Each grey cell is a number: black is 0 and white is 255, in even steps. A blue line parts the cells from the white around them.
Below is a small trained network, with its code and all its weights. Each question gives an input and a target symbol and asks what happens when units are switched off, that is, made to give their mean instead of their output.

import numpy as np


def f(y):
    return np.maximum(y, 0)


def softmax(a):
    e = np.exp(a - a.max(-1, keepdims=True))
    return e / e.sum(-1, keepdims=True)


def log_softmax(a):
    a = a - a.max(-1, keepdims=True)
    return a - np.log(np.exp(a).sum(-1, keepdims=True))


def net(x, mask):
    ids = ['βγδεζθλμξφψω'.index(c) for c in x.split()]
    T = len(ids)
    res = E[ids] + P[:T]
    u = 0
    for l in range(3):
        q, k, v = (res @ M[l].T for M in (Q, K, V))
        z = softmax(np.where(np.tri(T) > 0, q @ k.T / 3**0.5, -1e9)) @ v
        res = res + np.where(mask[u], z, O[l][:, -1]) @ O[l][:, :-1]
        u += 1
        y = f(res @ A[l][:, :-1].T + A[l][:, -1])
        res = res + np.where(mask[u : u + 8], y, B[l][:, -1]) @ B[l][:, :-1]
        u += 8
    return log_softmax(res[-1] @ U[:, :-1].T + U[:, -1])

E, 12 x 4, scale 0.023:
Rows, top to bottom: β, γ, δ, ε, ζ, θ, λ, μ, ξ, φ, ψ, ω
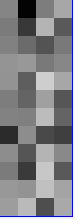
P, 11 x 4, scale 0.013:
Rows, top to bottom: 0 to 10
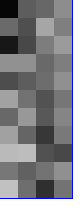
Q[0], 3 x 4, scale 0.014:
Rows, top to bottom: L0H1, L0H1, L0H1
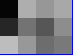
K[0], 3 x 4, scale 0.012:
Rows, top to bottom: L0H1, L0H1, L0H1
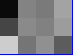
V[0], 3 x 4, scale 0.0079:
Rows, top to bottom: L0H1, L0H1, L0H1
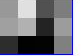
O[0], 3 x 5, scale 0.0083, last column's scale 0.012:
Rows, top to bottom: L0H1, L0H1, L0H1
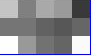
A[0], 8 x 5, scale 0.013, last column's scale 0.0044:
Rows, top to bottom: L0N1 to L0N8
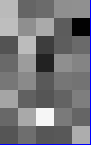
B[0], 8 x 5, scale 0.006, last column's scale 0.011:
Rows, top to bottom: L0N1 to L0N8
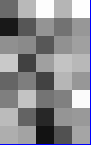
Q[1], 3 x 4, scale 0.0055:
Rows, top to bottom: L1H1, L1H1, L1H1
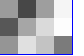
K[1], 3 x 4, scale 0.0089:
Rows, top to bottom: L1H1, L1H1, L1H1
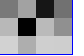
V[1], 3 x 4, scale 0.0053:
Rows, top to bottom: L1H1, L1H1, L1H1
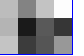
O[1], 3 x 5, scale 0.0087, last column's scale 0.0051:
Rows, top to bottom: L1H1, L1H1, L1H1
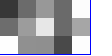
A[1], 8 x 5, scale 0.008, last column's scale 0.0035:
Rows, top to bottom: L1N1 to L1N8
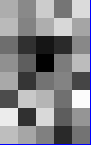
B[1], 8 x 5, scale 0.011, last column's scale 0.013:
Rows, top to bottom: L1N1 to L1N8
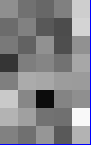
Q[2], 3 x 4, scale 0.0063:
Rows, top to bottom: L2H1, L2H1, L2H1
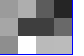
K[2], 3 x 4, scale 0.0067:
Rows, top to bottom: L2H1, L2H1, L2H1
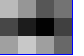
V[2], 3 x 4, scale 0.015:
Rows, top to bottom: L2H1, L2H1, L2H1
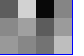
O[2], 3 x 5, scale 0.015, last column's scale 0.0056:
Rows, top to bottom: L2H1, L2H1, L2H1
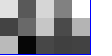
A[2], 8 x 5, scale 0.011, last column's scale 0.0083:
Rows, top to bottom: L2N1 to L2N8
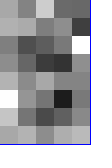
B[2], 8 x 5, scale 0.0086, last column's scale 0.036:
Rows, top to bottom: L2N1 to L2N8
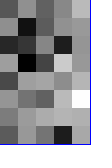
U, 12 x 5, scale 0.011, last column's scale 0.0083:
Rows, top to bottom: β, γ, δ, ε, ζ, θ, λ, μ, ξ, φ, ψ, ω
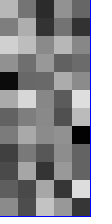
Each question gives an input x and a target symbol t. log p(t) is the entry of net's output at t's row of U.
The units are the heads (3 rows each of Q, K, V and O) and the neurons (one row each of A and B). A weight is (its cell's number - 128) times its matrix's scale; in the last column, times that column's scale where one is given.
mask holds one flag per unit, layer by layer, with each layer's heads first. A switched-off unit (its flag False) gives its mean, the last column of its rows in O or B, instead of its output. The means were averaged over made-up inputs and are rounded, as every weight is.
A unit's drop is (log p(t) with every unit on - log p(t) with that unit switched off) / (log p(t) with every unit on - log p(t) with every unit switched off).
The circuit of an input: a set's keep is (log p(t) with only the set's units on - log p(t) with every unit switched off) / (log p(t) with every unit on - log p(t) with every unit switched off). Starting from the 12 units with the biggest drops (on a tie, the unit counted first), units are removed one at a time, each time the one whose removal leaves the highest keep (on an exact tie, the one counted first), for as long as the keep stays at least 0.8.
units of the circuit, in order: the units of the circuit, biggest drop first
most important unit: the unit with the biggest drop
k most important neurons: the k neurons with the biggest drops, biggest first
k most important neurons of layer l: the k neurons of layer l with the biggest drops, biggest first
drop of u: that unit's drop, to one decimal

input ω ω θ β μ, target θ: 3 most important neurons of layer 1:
[L1N4; L1N3; L1N8]
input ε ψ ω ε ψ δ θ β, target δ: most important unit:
L0N1
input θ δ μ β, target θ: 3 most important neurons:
[L2N8; L0N1; L1N8]
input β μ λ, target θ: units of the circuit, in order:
[L2H1; L2N8; L0N1; L1N3]
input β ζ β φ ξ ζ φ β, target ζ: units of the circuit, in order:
[L2H1; L2N3]
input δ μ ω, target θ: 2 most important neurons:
[L2N8; L1N8]
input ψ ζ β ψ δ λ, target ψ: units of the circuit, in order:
[L0H1; L2N6]
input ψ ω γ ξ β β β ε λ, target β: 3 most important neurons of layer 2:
[L2N4; L2N5; L2N8]
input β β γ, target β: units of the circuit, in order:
[L0H1; L2N4; L2H1]
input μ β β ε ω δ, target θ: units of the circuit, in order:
[L2H1; L2N8; L1N3]
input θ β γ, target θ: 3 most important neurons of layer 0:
[L0N1; L0N4; L0N8]
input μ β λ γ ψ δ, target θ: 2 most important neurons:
[L2N8; L1N8]
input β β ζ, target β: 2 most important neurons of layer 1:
[L1N6; L1N7]
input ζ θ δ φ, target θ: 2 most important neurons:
[L0N1; L0N8]
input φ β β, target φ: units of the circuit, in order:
[L2H1]
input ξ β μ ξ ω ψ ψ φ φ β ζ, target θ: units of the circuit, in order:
[L2N4; L2N8]
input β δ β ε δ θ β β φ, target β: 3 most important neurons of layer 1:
[L1N2; L1N4; L1N7]
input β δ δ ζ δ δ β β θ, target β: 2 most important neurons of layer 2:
[L2N4; L2N6]
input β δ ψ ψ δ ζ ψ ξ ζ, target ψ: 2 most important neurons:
[L2N6; L0N1]
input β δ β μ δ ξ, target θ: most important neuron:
[L1N8]
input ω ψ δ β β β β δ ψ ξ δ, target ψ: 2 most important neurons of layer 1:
[L1N4; L1N7]
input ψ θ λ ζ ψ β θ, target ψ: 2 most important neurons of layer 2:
[L2N6; L2N1]
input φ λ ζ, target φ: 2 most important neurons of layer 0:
[L0N1; L0N6]
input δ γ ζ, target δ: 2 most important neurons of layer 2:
[L2N3; L2N1]
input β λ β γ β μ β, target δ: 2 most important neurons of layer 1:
[L1N7; L1N2]
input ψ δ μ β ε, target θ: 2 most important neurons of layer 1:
[L1N3; L1N8]
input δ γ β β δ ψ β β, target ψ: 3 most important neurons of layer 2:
[L2N6; L2N3; L2N1]
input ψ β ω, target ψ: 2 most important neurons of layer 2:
[L2N6; L2N3]
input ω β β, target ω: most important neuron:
[L1N7]
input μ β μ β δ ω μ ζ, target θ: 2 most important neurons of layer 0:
[L0N1; L0N8]
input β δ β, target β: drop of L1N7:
0.2
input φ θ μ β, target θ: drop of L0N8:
0.1
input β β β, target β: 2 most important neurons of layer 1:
[L1N7; L1N4]
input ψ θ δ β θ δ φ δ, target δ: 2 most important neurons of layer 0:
[L0N4; L0N8]
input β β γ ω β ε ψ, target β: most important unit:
L1N6
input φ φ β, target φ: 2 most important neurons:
[L0N1; L0N6]
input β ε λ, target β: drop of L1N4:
0.2
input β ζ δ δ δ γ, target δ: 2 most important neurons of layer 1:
[L1N4; L1N7]
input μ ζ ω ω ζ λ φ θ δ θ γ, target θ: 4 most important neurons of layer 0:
[L0N1; L0N8; L0N4; L0N7]
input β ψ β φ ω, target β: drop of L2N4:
0.2
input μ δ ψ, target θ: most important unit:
L2N8
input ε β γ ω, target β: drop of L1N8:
0.1
